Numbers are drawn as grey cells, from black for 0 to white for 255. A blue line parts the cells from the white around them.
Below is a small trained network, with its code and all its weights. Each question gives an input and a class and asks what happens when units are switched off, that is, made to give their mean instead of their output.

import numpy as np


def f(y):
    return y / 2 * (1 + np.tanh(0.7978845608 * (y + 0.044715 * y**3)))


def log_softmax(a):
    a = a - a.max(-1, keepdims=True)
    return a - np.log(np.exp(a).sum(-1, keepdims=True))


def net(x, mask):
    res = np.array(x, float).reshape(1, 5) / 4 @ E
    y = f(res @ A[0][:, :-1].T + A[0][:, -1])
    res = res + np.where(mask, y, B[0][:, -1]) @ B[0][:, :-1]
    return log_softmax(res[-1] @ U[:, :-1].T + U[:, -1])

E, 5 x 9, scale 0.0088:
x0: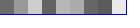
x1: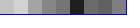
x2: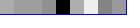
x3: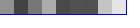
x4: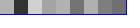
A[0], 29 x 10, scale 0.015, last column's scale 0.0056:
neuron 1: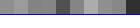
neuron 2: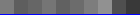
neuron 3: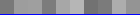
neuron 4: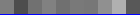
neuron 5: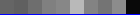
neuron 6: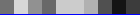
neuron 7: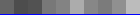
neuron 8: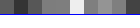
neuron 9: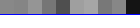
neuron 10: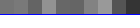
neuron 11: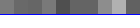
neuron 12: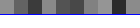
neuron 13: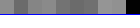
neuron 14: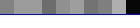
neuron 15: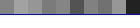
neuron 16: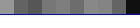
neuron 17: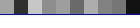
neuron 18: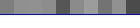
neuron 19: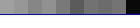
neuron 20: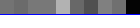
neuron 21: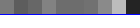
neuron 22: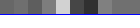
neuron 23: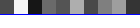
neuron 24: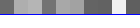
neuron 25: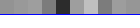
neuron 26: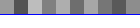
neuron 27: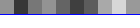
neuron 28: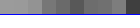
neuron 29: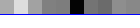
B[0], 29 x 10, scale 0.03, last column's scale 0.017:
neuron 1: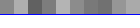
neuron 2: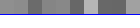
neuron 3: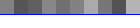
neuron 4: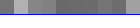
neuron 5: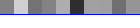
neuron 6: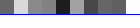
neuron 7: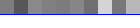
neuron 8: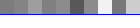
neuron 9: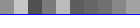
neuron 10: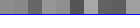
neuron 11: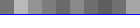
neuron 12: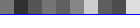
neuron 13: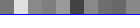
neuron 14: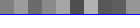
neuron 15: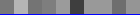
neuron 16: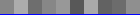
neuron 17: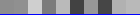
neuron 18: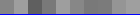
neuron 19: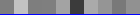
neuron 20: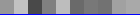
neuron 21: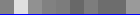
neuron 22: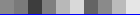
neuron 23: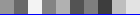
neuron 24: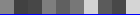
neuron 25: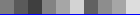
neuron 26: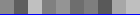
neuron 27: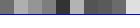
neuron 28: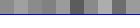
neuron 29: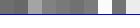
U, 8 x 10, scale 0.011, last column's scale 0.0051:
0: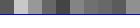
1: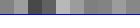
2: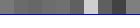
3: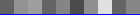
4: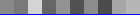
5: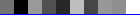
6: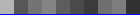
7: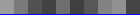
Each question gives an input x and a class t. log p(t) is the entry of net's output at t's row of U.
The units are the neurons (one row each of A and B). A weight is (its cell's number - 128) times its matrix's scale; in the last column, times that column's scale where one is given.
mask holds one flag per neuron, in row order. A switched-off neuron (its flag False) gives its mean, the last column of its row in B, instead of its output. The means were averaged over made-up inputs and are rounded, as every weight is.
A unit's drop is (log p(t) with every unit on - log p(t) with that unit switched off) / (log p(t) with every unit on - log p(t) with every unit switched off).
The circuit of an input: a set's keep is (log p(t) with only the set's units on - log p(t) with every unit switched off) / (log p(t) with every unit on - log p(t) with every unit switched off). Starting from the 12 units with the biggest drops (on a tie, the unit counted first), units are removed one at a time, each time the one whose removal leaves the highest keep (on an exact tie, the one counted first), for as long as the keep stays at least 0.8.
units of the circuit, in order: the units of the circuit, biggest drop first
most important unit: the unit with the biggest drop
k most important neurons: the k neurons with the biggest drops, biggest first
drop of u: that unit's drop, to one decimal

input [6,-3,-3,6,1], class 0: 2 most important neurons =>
[neuron 27; neuron 12]
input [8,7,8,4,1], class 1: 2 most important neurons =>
[neuron 25; neuron 12]
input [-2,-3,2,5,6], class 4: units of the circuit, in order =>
[neuron 17]
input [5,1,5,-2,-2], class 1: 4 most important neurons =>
[neuron 25; neuron 12; neuron 9; neuron 18]
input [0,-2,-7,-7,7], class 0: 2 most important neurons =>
[neuron 6; neuron 23]
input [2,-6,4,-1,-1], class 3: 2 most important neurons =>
[neuron 8; neuron 22]
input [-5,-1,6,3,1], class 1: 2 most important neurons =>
[neuron 25; neuron 24]
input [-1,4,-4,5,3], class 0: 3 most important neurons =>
[neuron 27; neuron 25; neuron 8]
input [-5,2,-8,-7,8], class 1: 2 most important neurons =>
[neuron 22; neuron 23]
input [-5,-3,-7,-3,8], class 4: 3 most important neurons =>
[neuron 26; neuron 17; neuron 25]
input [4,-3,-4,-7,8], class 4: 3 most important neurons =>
[neuron 26; neuron 17; neuron 27]
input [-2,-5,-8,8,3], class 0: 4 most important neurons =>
[neuron 27; neuron 25; neuron 4; neuron 21]
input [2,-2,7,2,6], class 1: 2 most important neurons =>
[neuron 25; neuron 23]
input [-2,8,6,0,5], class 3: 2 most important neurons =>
[neuron 29; neuron 22]
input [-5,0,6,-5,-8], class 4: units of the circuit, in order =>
[neuron 23]
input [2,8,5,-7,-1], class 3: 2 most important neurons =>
[neuron 29; neuron 27]
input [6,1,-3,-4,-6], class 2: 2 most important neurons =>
[neuron 24; neuron 3]
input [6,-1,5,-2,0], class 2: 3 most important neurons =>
[neuron 24; neuron 22; neuron 3]
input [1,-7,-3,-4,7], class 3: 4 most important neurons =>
[neuron 8; neuron 23; neuron 7; neuron 5]
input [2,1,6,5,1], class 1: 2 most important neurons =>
[neuron 25; neuron 6]
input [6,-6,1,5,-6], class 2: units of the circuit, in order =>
[neuron 24]
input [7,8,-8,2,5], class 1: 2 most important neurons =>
[neuron 22; neuron 20]
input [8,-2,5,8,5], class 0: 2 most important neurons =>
[neuron 27; neuron 12]
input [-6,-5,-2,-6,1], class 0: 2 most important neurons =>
[neuron 6; neuron 24]
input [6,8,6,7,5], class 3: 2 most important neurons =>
[neuron 29; neuron 6]
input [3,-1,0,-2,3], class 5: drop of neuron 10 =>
0.2
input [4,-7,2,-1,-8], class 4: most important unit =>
neuron 23
